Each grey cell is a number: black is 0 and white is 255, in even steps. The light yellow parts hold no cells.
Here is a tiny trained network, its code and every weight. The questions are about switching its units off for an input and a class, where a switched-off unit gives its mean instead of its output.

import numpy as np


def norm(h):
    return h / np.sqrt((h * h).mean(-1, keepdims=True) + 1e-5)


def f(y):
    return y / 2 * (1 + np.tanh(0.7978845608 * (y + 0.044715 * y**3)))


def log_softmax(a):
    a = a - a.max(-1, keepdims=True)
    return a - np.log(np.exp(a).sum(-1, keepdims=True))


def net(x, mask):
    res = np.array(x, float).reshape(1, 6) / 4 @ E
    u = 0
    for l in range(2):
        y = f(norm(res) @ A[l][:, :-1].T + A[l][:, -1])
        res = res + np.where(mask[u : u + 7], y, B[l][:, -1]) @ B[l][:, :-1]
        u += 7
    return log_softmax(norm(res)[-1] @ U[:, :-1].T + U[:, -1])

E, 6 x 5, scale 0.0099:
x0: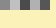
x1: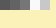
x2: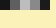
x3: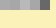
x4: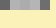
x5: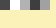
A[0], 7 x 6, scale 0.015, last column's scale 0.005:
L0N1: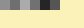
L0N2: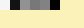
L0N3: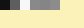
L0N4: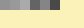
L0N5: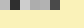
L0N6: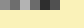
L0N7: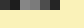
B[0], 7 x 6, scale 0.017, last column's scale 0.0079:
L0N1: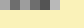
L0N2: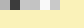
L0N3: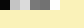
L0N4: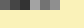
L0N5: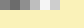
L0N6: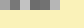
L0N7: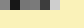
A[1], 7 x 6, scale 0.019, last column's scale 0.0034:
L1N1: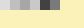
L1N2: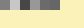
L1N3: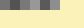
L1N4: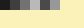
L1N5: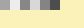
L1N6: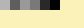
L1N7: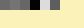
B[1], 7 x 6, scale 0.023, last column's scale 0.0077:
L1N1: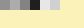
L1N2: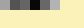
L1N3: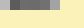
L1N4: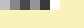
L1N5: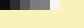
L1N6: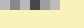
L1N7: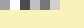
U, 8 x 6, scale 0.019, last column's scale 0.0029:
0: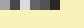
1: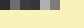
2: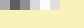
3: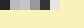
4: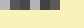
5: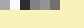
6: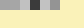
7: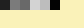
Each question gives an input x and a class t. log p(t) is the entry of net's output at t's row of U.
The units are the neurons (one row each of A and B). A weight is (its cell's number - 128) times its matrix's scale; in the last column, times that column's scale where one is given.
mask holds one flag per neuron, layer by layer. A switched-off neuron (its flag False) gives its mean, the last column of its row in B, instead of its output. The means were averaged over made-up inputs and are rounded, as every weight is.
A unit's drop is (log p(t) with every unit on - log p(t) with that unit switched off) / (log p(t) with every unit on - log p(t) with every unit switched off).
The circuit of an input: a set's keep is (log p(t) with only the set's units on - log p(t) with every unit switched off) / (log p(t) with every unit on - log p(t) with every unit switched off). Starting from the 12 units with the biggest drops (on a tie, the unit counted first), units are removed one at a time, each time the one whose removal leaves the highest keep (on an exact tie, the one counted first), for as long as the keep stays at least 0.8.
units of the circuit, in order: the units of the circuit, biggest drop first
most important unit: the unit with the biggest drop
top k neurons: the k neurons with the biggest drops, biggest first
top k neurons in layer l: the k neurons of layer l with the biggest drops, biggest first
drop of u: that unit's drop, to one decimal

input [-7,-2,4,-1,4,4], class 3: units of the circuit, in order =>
(L0N3)
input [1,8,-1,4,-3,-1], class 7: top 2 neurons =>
(L0N7 L1N5)
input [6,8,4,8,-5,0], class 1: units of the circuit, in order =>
(L0N2 L1N1)
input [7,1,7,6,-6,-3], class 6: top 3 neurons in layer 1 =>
(L1N6 L1N1 L1N5)
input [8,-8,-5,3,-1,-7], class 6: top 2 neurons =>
(L1N1 L0N5)
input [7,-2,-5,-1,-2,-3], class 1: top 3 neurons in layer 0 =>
(L0N7 L0N5 L0N1)
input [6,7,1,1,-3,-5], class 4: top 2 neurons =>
(L1N4 L0N2)
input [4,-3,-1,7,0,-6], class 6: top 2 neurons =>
(L1N1 L0N1)
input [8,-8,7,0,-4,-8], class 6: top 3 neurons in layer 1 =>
(L1N6 L1N1 L1N5)
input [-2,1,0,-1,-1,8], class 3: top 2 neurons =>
(L0N3 L1N1)
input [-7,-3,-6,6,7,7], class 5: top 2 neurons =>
(L1N7 L0N3)
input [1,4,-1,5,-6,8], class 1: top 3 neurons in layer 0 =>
(L0N7 L0N2 L0N5)
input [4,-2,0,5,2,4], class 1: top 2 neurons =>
(L0N7 L1N5)
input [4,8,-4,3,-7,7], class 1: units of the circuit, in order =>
(L1N5)
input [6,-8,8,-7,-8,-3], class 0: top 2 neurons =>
(L1N6 L0N6)
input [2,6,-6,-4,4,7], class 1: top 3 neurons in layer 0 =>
(L0N2 L0N5 L0N3)
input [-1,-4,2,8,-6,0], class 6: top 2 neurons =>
(L1N1 L0N7)
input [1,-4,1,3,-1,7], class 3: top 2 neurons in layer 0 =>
(L0N4 L0N7)
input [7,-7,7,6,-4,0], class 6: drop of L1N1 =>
0.2
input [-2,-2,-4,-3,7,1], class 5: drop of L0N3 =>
0.1
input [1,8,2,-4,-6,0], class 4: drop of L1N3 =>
0.0
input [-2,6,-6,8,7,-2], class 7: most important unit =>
L1N5
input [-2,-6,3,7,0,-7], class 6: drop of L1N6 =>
0.1
